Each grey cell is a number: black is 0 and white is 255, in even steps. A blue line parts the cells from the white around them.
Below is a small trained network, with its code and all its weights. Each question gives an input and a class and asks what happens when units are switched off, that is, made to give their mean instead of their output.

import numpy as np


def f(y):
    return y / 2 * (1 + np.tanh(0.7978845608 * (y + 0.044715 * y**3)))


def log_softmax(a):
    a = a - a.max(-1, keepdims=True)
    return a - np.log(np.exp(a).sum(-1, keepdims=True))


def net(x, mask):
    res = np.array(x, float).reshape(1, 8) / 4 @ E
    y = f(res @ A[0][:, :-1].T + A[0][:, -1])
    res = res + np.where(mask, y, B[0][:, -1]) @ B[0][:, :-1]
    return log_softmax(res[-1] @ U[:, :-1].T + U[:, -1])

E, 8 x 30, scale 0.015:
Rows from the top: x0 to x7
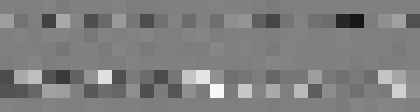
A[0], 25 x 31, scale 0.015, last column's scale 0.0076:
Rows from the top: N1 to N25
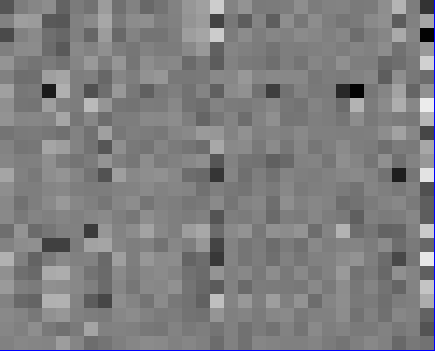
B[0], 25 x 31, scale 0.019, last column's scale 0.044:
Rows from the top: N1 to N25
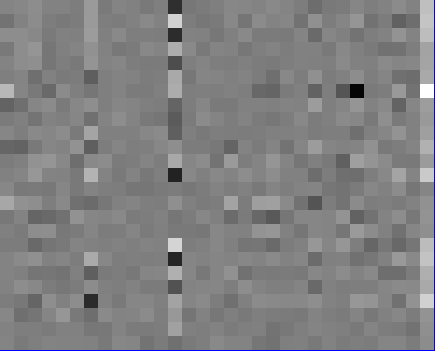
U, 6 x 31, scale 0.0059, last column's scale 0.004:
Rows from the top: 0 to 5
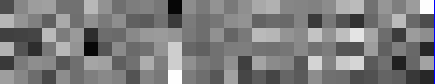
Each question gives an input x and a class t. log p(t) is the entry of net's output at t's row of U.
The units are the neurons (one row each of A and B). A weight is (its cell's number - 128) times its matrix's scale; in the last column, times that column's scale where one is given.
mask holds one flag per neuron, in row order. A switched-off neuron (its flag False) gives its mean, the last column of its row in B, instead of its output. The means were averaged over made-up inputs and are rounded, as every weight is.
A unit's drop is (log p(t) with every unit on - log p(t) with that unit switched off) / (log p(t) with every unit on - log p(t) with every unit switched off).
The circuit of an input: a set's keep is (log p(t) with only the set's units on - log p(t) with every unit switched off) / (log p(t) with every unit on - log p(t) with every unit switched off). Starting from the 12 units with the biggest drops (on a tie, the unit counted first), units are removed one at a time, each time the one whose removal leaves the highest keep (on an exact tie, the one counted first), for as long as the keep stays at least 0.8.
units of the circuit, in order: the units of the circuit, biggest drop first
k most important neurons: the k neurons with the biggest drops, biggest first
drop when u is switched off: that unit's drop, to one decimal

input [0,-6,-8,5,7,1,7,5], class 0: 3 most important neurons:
[N7; N1; N3]
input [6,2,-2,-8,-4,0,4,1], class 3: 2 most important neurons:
[N13; N19]
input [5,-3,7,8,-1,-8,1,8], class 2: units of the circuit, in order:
[N7]
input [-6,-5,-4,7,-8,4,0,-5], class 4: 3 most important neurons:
[N7; N13; N19]
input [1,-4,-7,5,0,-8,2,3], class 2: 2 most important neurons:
[N7; N22]
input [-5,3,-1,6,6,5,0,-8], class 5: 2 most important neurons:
[N13; N19]
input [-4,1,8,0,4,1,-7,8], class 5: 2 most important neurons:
[N2; N18]
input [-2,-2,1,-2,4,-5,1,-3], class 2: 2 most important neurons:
[N7; N22]
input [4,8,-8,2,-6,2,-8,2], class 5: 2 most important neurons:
[N18; N2]
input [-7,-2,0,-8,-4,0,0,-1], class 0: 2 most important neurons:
[N7; N22]
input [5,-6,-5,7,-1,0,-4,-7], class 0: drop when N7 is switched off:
0.5
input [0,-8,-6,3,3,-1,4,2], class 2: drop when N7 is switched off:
0.2
